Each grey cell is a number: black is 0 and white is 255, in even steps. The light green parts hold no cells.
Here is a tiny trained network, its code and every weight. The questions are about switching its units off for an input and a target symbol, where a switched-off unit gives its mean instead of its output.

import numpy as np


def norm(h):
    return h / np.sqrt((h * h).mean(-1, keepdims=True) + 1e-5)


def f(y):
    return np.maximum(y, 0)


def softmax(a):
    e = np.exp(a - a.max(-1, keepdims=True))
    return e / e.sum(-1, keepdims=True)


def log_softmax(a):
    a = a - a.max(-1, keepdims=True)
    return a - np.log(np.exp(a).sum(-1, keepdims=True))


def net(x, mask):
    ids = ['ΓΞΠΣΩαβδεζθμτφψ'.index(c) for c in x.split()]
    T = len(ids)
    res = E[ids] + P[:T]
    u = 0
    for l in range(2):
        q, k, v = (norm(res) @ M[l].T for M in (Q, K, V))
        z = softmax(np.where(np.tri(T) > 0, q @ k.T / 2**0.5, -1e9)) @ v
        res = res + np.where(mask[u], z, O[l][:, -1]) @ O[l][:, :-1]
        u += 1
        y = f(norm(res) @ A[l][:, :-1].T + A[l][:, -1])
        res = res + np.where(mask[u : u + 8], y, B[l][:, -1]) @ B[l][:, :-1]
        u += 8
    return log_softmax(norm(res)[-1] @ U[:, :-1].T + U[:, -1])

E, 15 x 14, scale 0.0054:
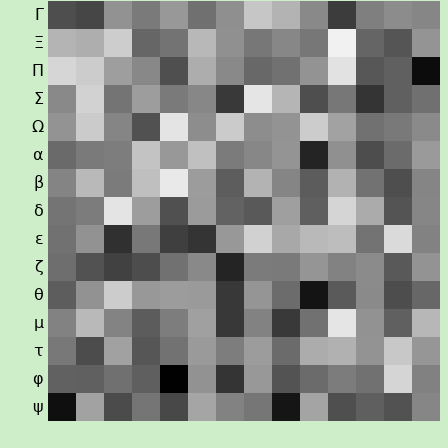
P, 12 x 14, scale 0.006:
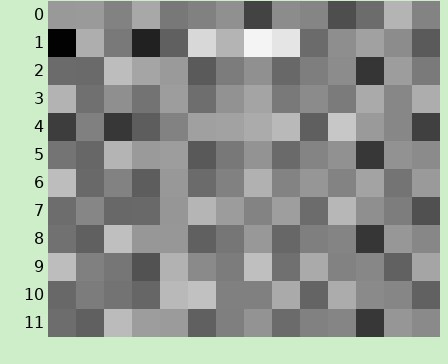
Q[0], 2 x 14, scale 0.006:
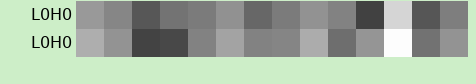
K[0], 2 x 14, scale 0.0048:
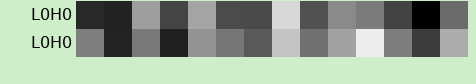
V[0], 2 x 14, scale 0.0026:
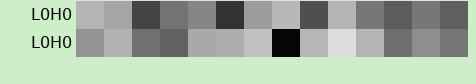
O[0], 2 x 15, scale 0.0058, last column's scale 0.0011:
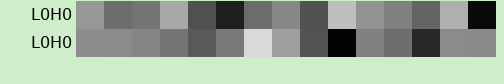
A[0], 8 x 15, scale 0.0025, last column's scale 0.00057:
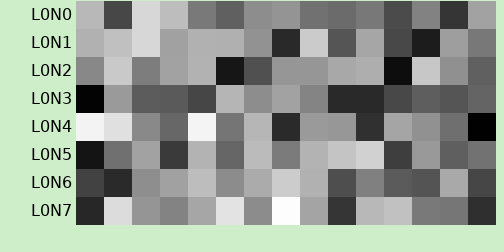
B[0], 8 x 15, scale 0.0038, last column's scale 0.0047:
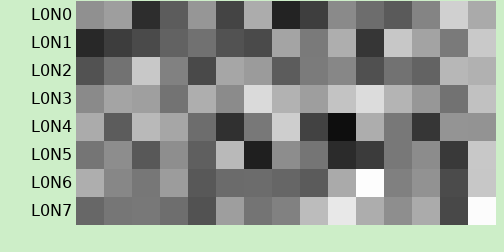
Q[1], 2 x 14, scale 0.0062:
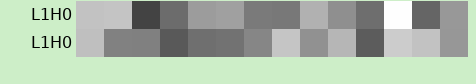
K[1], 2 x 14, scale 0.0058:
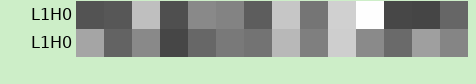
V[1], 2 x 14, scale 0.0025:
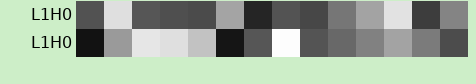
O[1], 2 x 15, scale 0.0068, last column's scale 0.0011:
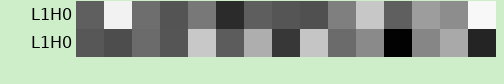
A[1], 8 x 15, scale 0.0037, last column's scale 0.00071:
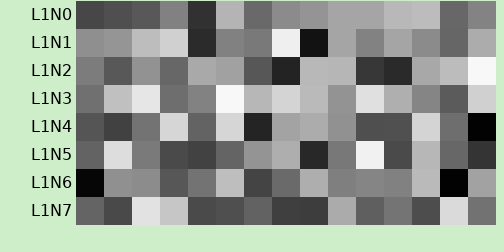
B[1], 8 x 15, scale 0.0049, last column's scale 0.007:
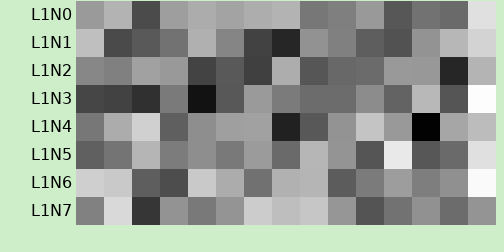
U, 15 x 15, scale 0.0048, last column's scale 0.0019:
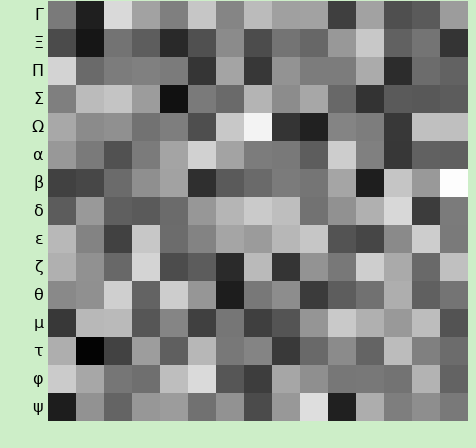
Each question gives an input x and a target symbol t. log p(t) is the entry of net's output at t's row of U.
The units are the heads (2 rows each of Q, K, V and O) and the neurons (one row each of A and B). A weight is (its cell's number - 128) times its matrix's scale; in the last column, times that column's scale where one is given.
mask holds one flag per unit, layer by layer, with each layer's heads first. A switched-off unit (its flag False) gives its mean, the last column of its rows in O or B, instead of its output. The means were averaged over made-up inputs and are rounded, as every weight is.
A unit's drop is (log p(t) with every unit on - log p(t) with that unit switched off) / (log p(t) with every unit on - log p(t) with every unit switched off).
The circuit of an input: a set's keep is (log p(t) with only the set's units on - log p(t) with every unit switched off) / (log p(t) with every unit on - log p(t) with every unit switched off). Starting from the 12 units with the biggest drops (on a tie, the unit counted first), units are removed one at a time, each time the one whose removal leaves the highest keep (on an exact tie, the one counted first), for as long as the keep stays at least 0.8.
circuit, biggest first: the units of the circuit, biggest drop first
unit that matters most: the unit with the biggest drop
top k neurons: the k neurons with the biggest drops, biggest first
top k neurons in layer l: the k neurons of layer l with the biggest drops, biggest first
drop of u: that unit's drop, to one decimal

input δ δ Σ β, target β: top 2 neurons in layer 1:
L1N6; L1N5
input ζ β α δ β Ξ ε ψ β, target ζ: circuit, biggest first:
L1H0; L0N7; L0N1
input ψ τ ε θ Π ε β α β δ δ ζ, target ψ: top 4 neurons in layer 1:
L1N7; L1N5; L1N6; L1N3
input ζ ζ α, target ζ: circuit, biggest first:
L1H0
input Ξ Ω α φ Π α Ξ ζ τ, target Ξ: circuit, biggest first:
L0H0; L1N5; L1N6; L1N1
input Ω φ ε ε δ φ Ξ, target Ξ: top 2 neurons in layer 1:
L1N6; L1N0
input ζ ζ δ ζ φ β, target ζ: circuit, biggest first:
L1H0; L0N1
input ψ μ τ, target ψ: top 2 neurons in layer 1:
L1N5; L1N7
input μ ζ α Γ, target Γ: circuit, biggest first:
L1H0; L1N3; L1N6; L1N2
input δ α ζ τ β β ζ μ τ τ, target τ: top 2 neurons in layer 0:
L0N1; L0N7
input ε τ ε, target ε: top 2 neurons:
L1N7; L1N1
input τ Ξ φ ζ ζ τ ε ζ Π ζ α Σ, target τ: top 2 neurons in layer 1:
L1N1; L1N3
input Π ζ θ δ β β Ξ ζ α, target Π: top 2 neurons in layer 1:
L1N5; L1N1
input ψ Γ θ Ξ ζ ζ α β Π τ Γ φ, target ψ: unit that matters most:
L1N5
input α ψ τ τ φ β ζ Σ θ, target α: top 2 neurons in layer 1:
L1N4; L1N6
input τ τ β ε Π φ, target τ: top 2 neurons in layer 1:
L1N1; L1N6
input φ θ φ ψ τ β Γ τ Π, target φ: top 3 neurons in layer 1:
L1N1; L1N3; L1N2
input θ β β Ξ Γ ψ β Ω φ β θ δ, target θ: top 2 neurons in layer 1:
L1N2; L1N3
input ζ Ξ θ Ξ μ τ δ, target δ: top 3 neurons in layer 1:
L1N4; L1N1; L1N0
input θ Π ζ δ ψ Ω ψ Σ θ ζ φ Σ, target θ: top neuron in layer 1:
L1N2
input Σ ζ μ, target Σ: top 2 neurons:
L1N7; L1N2
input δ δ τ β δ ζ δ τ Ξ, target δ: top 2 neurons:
L0N1; L1N3
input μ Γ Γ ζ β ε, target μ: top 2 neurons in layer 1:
L1N5; L1N3
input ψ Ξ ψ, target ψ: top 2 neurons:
L1N5; L1N1
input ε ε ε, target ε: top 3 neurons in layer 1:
L1N7; L1N1; L1N3
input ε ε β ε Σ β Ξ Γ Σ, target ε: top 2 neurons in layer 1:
L1N7; L1N1
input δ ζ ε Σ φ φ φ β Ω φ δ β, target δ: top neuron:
L1N3
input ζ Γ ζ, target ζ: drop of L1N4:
0.1
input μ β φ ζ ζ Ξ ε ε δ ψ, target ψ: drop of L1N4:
0.2
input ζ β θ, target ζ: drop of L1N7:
0.0
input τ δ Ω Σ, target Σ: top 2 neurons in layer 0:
L0N3; L0N2
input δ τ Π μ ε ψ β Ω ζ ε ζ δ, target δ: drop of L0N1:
0.2
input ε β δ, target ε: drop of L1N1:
0.1
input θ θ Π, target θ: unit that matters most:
L0H0
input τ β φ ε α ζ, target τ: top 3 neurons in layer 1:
L1N1; L1N6; L1N5
